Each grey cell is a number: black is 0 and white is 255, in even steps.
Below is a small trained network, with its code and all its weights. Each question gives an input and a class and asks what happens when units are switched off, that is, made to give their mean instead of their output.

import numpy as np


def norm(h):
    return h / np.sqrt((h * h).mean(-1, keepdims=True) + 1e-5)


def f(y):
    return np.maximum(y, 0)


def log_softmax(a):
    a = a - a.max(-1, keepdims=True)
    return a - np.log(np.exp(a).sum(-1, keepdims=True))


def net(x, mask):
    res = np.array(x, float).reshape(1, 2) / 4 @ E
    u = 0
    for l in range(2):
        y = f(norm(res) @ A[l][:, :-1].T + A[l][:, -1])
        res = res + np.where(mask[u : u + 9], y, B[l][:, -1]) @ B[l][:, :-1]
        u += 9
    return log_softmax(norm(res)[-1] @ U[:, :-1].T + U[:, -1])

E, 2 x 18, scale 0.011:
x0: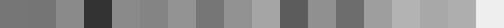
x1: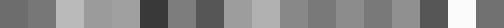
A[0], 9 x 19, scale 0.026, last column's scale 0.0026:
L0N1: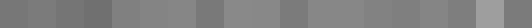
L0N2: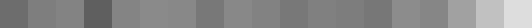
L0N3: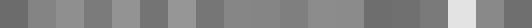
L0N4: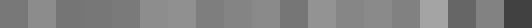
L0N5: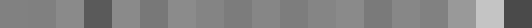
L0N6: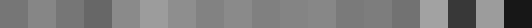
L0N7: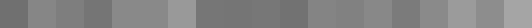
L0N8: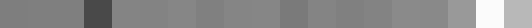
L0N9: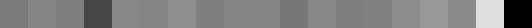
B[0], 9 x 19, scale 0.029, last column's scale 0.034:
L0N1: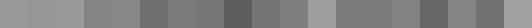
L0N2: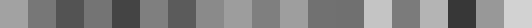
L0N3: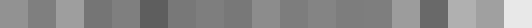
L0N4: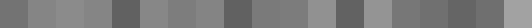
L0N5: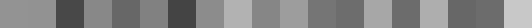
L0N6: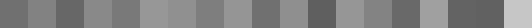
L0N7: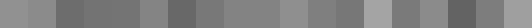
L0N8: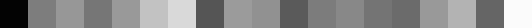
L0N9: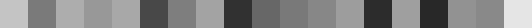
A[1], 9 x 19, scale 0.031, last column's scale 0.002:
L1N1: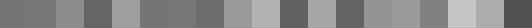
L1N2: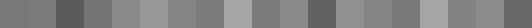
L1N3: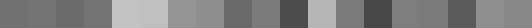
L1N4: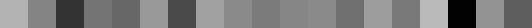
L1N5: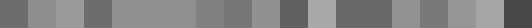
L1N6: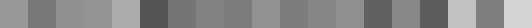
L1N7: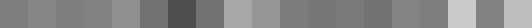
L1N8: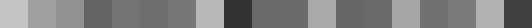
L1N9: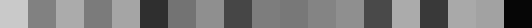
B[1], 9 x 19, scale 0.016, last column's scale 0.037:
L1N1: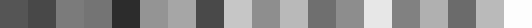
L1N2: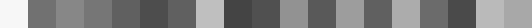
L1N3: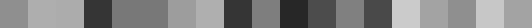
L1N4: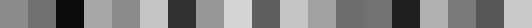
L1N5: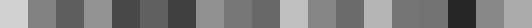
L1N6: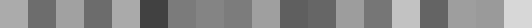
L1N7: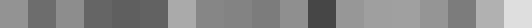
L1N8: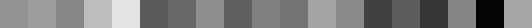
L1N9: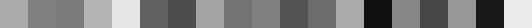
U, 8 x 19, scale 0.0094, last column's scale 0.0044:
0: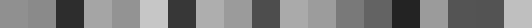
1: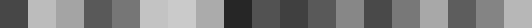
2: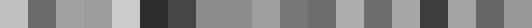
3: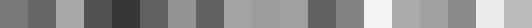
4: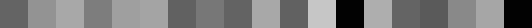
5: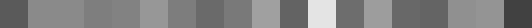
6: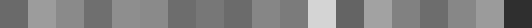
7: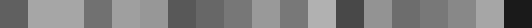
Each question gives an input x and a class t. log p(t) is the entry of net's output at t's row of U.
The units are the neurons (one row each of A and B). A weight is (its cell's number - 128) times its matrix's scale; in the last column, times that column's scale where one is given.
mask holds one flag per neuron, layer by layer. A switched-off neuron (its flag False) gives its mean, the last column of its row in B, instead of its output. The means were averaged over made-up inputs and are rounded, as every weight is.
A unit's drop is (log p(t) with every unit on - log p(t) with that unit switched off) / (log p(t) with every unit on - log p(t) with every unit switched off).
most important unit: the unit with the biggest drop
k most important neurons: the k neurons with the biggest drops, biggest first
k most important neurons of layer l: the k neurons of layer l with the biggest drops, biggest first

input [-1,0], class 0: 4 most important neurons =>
(L0N8, L0N3, L0N9, L0N1)
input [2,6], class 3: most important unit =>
L0N9
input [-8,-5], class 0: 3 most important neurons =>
(L0N8, L0N9, L0N3)
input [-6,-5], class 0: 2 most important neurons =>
(L0N8, L0N9)
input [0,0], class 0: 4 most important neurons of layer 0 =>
(L0N8, L0N3, L0N9, L0N1)
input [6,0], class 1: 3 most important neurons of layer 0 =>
(L0N8, L0N9, L0N2)
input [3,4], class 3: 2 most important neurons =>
(L0N8, L0N3)
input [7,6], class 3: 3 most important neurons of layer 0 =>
(L0N8, L0N2, L0N5)
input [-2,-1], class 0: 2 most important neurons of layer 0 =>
(L0N8, L0N3)
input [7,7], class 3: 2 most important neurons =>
(L0N8, L0N2)
